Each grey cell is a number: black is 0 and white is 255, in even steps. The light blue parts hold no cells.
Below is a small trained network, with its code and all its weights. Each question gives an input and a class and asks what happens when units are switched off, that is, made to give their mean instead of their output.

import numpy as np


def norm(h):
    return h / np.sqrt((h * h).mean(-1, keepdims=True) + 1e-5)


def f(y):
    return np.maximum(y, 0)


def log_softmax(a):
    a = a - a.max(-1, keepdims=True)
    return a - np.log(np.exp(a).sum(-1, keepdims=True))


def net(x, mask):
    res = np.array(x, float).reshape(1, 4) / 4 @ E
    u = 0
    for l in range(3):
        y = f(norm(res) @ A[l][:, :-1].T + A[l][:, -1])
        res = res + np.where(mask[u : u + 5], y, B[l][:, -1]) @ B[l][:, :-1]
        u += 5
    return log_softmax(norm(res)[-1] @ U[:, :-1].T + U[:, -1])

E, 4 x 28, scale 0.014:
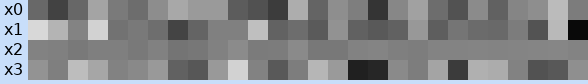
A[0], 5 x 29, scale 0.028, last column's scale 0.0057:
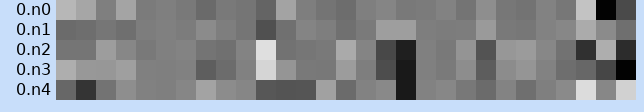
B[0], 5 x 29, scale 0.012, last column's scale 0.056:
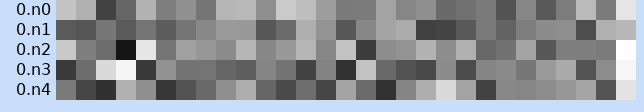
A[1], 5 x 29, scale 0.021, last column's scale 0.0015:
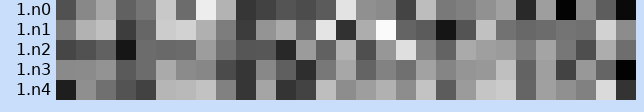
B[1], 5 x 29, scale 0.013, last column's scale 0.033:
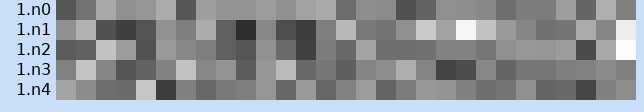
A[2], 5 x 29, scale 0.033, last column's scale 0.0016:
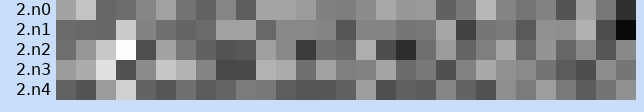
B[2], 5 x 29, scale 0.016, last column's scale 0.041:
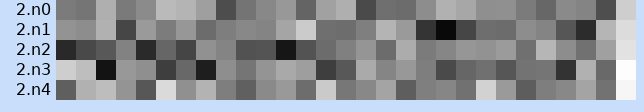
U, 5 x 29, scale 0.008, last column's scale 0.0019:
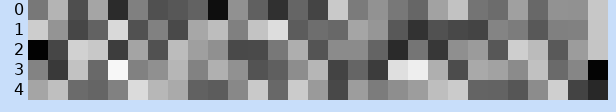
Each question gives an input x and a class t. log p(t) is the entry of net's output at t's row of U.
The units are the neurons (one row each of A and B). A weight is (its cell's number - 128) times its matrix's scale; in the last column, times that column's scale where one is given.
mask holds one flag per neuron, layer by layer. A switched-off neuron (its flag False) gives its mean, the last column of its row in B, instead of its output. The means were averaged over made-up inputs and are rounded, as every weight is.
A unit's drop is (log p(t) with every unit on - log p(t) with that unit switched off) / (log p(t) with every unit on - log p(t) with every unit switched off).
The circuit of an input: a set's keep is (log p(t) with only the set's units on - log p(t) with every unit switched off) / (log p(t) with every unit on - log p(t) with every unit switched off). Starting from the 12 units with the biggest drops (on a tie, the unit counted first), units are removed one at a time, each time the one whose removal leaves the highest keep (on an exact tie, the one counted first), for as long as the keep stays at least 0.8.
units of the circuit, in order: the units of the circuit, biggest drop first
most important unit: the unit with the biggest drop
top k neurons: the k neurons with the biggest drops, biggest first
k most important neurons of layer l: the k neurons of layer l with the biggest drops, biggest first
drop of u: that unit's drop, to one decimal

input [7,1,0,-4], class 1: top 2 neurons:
(0.n3 2.n1)
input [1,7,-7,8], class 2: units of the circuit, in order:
(0.n3)
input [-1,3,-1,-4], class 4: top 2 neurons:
(0.n4 2.n0)
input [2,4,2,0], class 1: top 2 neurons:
(0.n0 1.n2)
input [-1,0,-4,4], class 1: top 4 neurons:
(0.n2 0.n4 1.n2 2.n3)
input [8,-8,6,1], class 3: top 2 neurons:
(0.n3 0.n4)
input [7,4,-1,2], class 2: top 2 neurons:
(0.n3 0.n2)
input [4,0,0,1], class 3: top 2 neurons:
(0.n4 2.n3)
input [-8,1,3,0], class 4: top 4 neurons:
(0.n3 0.n4 1.n2 0.n2)
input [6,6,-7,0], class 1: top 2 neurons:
(0.n0 1.n2)
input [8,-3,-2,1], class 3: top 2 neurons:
(0.n3 2.n3)
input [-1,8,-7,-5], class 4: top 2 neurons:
(0.n4 2.n0)
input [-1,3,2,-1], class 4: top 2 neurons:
(0.n4 0.n0)
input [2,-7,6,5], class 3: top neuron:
(2.n3)
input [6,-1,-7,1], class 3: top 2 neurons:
(0.n3 2.n3)
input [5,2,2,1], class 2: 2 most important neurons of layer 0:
(0.n2 0.n3)
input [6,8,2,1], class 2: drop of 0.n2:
1.0
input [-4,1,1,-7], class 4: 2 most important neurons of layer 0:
(0.n4 0.n2)
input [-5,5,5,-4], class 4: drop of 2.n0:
0.1
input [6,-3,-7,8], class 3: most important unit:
0.n2
